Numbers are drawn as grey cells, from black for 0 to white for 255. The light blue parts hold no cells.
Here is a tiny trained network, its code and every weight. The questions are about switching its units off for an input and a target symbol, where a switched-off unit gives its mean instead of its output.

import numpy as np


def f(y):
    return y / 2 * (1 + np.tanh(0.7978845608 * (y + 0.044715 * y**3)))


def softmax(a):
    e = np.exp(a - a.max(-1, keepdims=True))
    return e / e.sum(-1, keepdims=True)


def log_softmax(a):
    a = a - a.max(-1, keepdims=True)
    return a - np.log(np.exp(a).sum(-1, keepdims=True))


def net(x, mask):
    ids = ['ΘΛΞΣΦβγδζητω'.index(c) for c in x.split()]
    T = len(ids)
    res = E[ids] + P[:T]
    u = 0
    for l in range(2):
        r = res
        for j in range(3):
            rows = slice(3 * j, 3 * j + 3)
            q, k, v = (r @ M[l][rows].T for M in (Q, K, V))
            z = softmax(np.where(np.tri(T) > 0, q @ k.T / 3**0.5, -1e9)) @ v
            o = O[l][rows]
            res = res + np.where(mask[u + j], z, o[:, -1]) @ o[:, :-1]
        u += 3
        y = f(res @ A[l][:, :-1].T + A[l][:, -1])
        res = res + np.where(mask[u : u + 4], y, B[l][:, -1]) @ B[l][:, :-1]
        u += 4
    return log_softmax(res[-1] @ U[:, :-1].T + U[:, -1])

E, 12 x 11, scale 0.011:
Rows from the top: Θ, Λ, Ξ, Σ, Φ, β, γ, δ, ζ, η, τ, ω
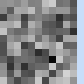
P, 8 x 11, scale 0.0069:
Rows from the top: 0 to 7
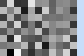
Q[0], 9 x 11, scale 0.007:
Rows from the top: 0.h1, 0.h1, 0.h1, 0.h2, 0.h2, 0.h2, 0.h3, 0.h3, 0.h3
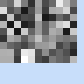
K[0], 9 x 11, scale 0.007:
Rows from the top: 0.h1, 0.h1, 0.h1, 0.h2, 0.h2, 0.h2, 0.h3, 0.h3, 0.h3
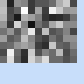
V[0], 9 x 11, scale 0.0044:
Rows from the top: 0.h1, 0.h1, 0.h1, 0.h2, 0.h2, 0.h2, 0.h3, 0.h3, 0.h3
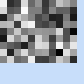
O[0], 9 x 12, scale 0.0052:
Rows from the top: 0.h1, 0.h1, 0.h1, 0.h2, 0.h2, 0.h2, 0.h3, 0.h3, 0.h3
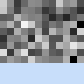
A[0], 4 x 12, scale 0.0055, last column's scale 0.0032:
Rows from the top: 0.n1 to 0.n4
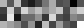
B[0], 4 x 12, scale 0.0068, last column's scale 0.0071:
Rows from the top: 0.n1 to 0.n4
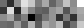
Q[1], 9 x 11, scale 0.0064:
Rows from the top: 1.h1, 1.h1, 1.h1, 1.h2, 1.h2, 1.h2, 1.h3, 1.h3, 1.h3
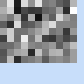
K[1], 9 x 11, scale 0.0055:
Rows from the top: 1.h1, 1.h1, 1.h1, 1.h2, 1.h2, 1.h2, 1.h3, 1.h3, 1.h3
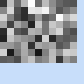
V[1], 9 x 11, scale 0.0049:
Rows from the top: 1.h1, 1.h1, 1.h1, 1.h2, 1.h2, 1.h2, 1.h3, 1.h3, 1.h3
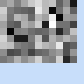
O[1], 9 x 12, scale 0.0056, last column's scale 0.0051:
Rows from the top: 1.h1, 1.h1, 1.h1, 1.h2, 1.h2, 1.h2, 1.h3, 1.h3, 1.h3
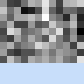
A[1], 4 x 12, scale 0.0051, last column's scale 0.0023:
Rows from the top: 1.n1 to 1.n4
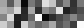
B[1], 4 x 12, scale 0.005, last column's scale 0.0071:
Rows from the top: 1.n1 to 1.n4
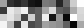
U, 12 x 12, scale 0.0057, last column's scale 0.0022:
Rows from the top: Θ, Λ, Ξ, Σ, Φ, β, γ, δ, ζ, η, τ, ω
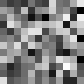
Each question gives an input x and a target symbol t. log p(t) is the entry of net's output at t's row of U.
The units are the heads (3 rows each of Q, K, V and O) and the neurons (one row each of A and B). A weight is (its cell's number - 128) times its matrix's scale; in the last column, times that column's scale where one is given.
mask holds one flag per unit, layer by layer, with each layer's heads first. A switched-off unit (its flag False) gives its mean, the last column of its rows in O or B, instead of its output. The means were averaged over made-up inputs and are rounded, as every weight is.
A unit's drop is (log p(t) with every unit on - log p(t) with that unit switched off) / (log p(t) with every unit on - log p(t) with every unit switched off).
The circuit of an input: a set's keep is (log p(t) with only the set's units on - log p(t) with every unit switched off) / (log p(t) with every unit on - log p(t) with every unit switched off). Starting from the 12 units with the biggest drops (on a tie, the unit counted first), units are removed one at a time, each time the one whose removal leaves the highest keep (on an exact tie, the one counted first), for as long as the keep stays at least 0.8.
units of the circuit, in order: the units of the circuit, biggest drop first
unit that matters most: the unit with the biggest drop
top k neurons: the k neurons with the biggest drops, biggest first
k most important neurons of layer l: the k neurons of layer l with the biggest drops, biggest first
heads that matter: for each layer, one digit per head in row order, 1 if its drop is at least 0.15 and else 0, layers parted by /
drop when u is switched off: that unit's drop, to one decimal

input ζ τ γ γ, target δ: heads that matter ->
001 / 100
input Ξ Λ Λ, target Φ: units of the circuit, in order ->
[1.n1, 1.n3]
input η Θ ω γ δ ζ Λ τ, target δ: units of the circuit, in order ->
[1.h1, 1.h2, 0.h3]
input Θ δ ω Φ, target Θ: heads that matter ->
100 / 010
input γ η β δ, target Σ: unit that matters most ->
1.h2
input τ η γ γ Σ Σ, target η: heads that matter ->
010 / 100
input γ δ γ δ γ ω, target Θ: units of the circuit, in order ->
[1.h2, 0.h1, 0.n1]
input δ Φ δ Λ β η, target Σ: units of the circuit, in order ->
[1.h2, 1.h1]
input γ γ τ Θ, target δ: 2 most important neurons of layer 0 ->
[0.n4, 0.n2]
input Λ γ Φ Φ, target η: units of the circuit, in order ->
[0.n1, 1.h1, 0.h2, 1.n1]
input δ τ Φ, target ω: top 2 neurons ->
[1.n4, 1.n3]
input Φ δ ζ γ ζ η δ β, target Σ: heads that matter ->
001 / 110
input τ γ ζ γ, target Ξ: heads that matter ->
000 / 100
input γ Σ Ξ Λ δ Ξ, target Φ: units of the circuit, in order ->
[0.n1, 1.h1, 1.n1]
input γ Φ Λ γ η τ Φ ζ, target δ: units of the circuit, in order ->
[1.h1, 0.h3, 1.n2, 1.h2]
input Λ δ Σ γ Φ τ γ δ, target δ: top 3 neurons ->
[1.n2, 0.n2, 1.n1]
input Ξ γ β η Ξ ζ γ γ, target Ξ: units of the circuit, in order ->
[1.h1]
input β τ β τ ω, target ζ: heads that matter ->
110 / 000
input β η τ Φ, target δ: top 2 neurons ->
[1.n2, 0.n4]
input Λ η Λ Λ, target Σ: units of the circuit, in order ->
[1.n2, 1.h2, 0.h2, 0.n4]
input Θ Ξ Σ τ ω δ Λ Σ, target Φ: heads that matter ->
001 / 000
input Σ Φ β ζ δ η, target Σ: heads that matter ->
011 / 110
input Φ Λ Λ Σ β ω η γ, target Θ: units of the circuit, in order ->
[0.h1, 1.h2, 1.n1]
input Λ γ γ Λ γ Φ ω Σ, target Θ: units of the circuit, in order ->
[1.h2, 0.h1]
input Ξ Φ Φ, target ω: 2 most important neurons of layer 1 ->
[1.n4, 1.n2]
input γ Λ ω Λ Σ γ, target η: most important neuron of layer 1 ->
[1.n1]
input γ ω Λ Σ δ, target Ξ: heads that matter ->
001 / 000
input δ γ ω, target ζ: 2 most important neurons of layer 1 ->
[1.n3, 1.n4]
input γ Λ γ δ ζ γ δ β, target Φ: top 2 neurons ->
[1.n1, 0.n3]
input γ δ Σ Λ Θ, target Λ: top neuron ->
[1.n4]
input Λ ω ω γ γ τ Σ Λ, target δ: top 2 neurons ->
[1.n2, 1.n1]
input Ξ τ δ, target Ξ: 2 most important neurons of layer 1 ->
[1.n3, 1.n2]
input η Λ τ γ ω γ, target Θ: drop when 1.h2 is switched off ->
0.7
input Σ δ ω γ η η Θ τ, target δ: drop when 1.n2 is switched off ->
0.2
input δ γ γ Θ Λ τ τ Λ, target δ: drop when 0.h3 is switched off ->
0.2
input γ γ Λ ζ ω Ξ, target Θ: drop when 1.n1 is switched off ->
0.1
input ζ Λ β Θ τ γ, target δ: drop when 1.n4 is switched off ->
0.0
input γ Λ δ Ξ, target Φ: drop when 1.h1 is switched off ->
0.5
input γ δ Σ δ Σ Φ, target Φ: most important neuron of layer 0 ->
[0.n1]
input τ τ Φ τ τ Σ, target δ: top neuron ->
[1.n2]
